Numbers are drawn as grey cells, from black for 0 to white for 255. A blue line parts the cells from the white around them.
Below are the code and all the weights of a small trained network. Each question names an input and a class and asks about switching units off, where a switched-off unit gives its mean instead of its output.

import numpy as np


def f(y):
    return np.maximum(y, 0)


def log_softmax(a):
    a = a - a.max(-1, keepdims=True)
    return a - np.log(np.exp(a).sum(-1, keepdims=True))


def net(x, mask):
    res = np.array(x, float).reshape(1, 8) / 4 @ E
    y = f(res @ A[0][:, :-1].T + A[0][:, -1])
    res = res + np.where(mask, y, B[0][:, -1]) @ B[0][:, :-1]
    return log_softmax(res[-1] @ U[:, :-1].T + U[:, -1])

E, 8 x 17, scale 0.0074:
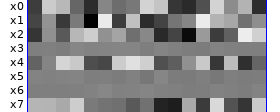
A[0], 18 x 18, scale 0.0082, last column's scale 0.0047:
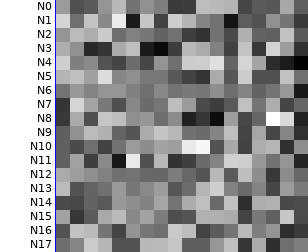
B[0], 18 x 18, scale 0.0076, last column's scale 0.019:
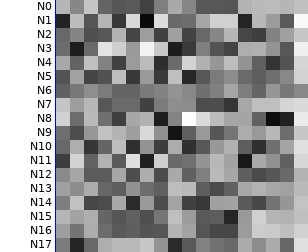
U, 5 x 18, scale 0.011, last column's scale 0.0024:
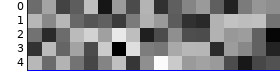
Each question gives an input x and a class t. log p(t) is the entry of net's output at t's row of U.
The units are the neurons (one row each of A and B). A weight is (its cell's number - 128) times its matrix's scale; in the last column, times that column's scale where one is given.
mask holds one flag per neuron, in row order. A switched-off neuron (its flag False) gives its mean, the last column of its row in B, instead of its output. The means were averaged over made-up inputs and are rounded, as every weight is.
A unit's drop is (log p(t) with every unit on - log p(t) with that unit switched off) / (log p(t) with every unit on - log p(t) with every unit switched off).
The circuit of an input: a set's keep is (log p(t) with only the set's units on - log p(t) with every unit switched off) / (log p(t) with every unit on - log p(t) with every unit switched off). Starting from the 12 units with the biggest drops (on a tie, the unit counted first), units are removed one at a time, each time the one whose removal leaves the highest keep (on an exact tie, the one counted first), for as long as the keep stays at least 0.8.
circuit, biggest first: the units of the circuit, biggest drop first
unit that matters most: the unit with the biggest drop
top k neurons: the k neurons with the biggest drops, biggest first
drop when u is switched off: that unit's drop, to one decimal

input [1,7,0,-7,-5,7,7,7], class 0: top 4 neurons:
[N5 N1 N2 N12]
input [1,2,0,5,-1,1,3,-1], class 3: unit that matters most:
N3
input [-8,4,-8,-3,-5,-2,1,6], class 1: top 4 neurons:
[N0 N8 N15 N13]
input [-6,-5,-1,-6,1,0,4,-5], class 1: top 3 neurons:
[N15 N0 N13]
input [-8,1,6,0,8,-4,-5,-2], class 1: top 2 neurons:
[N15 N0]
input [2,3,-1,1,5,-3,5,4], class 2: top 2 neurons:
[N17 N10]
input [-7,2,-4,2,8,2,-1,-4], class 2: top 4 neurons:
[N17 N9 N7 N16]
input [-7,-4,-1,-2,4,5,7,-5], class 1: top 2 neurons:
[N15 N0]
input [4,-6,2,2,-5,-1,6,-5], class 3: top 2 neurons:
[N1 N5]
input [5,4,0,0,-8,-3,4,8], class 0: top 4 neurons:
[N5 N2 N12 N17]
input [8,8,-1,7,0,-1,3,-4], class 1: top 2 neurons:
[N7 N16]
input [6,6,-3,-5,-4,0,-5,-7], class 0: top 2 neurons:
[N10 N1]
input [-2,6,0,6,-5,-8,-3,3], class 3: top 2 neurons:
[N11 N17]
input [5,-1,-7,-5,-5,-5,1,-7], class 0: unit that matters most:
N10
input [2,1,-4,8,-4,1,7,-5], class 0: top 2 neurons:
[N10 N8]
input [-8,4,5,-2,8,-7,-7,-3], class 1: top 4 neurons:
[N15 N0 N3 N13]
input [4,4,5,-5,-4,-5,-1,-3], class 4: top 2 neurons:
[N8 N1]
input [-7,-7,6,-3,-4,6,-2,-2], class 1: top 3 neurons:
[N15 N0 N11]
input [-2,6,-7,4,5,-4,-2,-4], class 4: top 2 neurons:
[N4 N1]
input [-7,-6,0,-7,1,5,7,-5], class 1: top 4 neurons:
[N15 N0 N11 N13]
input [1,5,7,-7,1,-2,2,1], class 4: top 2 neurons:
[N8 N1]
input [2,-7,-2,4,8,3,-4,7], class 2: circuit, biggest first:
[N17]
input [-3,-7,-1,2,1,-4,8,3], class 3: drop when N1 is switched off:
0.9
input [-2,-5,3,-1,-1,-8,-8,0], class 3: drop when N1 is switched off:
0.3
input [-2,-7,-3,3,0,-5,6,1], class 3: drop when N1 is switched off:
0.4
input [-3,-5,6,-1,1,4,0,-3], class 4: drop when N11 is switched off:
0.6
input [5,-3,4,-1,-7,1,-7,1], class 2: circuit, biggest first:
[N3]
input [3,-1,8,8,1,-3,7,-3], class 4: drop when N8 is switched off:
0.9
